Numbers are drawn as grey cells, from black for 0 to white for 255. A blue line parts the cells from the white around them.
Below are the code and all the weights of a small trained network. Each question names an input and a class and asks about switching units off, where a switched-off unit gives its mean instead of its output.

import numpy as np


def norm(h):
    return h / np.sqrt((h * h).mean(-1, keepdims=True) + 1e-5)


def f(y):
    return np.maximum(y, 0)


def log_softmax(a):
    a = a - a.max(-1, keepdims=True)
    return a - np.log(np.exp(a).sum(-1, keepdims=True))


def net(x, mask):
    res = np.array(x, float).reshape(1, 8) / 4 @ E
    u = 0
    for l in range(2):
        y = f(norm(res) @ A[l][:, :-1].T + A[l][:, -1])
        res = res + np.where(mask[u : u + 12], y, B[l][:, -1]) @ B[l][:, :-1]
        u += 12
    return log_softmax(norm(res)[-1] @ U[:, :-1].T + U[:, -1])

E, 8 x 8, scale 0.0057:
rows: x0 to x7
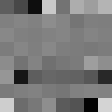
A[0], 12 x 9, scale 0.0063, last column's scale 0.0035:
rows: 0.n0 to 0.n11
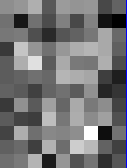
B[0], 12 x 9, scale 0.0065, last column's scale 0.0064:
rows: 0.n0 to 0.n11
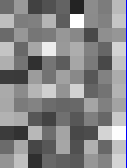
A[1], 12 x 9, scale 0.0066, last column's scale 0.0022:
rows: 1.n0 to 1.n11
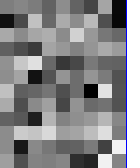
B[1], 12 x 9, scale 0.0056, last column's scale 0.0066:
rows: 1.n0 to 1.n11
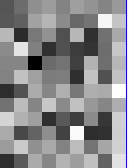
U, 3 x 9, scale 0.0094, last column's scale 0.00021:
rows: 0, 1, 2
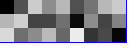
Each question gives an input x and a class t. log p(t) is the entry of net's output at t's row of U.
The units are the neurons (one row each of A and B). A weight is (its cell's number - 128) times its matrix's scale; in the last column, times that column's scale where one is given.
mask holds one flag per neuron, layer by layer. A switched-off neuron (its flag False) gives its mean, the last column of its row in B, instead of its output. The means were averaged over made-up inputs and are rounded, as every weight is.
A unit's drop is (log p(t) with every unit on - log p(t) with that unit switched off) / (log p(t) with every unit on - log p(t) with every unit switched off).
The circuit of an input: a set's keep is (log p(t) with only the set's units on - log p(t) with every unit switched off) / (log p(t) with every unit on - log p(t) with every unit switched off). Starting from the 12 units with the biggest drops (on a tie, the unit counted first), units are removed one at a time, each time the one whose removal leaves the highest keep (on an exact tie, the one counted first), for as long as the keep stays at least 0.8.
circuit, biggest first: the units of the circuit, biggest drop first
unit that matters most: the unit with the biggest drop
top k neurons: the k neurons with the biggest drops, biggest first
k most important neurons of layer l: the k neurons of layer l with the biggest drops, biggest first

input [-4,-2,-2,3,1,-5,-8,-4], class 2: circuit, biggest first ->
[1.n9]
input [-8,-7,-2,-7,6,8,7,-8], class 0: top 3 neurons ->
[0.n9; 0.n5; 1.n1]
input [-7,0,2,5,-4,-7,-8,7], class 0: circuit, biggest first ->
[1.n6; 1.n11]
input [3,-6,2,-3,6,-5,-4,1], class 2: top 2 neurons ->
[0.n3; 1.n9]
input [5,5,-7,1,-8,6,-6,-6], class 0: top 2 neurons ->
[0.n9; 0.n5]
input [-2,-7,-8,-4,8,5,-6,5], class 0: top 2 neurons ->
[1.n6; 0.n3]
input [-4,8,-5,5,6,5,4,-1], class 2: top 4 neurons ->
[0.n1; 0.n6; 0.n10; 0.n8]
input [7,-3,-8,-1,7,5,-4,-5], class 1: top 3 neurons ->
[0.n10; 0.n8; 1.n8]
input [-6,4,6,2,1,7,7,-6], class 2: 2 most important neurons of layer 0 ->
[0.n1; 0.n6]
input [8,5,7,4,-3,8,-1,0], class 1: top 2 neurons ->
[0.n10; 0.n8]
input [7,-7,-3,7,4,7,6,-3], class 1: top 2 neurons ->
[0.n10; 0.n8]
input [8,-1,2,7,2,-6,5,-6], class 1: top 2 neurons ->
[0.n10; 1.n8]
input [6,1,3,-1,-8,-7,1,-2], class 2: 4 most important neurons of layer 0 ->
[0.n3; 0.n0; 0.n11; 0.n4]
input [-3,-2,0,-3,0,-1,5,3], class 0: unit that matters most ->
1.n6
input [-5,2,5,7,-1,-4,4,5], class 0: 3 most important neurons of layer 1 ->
[1.n6; 1.n8; 1.n11]
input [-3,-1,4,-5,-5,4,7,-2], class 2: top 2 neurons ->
[0.n1; 0.n6]
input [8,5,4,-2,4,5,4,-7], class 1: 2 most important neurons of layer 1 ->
[1.n8; 1.n3]
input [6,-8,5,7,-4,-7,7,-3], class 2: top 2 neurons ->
[0.n3; 1.n9]
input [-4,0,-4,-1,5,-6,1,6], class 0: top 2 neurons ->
[1.n6; 0.n1]
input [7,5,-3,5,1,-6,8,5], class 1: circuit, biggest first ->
[1.n8]
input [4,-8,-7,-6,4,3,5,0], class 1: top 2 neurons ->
[0.n10; 0.n3]
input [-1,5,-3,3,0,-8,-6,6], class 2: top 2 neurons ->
[0.n9; 1.n9]
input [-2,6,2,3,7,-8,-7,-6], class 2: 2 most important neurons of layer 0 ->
[0.n3; 0.n4]
